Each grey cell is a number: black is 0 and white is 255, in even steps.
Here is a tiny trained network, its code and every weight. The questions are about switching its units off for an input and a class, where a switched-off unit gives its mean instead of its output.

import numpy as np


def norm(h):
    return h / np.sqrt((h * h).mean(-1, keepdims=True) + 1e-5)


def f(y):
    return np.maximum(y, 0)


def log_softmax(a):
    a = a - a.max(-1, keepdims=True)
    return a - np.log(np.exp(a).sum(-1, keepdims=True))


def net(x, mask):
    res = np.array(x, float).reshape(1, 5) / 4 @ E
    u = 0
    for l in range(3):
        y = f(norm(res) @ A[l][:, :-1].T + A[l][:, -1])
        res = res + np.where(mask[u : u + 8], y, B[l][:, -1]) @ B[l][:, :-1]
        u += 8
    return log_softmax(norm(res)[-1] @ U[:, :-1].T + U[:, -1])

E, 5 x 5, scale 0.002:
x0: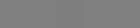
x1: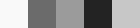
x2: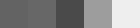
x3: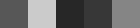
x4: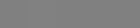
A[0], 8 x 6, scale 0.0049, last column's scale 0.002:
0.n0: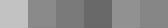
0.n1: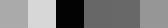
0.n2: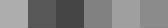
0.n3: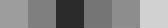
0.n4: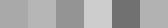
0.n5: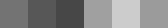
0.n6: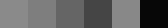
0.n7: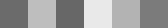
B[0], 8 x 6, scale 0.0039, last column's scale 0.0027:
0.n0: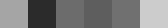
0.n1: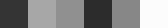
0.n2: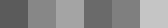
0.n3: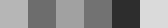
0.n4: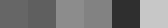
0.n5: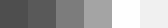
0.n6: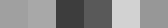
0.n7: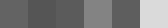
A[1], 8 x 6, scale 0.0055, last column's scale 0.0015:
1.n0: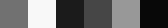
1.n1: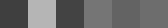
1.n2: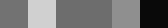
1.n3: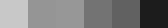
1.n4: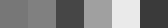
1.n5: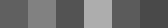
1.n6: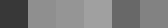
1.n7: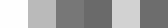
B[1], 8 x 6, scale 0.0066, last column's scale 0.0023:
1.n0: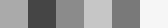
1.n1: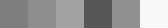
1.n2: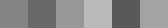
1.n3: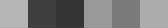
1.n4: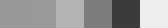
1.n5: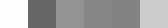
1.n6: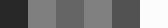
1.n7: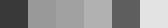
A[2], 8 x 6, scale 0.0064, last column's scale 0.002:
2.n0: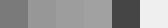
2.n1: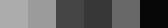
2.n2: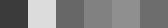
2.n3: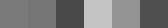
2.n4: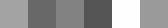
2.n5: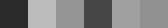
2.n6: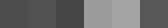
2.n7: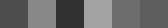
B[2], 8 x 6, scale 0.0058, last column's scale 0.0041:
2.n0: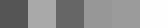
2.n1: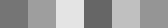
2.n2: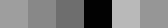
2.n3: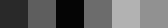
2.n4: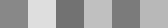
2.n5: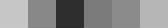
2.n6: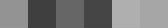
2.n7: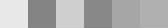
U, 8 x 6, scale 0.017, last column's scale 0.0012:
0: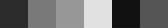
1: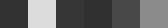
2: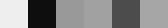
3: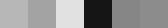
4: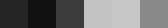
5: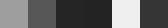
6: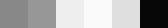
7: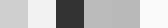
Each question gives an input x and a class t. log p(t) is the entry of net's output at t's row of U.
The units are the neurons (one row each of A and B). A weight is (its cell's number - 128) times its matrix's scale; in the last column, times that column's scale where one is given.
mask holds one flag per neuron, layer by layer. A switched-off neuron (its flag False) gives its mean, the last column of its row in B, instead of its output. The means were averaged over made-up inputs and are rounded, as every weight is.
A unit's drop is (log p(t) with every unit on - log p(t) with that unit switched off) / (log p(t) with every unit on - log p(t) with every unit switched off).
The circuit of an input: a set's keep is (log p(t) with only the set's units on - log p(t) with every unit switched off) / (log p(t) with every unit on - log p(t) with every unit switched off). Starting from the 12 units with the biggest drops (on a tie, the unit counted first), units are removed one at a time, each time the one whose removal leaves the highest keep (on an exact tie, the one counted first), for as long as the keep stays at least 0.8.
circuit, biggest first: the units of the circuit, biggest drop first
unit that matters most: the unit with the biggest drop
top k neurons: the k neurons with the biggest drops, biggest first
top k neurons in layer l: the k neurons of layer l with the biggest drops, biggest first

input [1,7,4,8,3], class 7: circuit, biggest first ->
(2.n4)
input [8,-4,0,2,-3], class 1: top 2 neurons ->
(1.n1, 0.n5)
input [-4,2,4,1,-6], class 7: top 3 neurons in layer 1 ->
(1.n0, 1.n6, 1.n5)
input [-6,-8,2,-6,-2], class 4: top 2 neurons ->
(1.n4, 2.n3)
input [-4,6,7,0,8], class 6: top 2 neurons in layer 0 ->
(0.n1, 0.n3)
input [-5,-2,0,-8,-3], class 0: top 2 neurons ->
(0.n5, 0.n4)
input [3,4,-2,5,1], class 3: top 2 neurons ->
(0.n1, 1.n0)
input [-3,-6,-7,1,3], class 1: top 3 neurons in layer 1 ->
(1.n0, 1.n6, 1.n1)
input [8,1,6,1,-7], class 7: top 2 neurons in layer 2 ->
(2.n4, 2.n5)
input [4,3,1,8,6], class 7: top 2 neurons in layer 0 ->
(0.n1, 0.n6)
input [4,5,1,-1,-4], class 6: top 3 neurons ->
(1.n6, 1.n7, 0.n1)
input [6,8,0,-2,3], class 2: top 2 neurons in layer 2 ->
(2.n0, 2.n1)
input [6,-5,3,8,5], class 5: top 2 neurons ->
(0.n1, 1.n1)
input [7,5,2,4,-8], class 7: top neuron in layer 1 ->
(1.n6)
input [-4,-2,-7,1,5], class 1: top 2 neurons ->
(1.n0, 0.n3)
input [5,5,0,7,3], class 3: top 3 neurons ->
(0.n1, 0.n3, 0.n5)
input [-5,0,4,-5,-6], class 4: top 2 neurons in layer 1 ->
(1.n1, 1.n5)
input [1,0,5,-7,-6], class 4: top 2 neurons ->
(1.n1, 1.n5)
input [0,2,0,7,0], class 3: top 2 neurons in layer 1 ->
(1.n6, 1.n0)
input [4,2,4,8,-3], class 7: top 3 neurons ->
(0.n1, 1.n6, 2.n4)
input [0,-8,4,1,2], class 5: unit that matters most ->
1.n0
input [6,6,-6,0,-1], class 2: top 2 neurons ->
(1.n3, 0.n1)
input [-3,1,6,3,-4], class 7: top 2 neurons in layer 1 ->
(1.n6, 1.n7)
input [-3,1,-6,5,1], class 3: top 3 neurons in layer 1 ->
(1.n7, 1.n6, 1.n1)
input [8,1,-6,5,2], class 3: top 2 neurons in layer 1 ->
(1.n7, 1.n6)
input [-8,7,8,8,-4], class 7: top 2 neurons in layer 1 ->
(1.n0, 1.n6)
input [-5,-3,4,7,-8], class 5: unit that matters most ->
0.n1
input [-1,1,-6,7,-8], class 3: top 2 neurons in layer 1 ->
(1.n7, 1.n6)
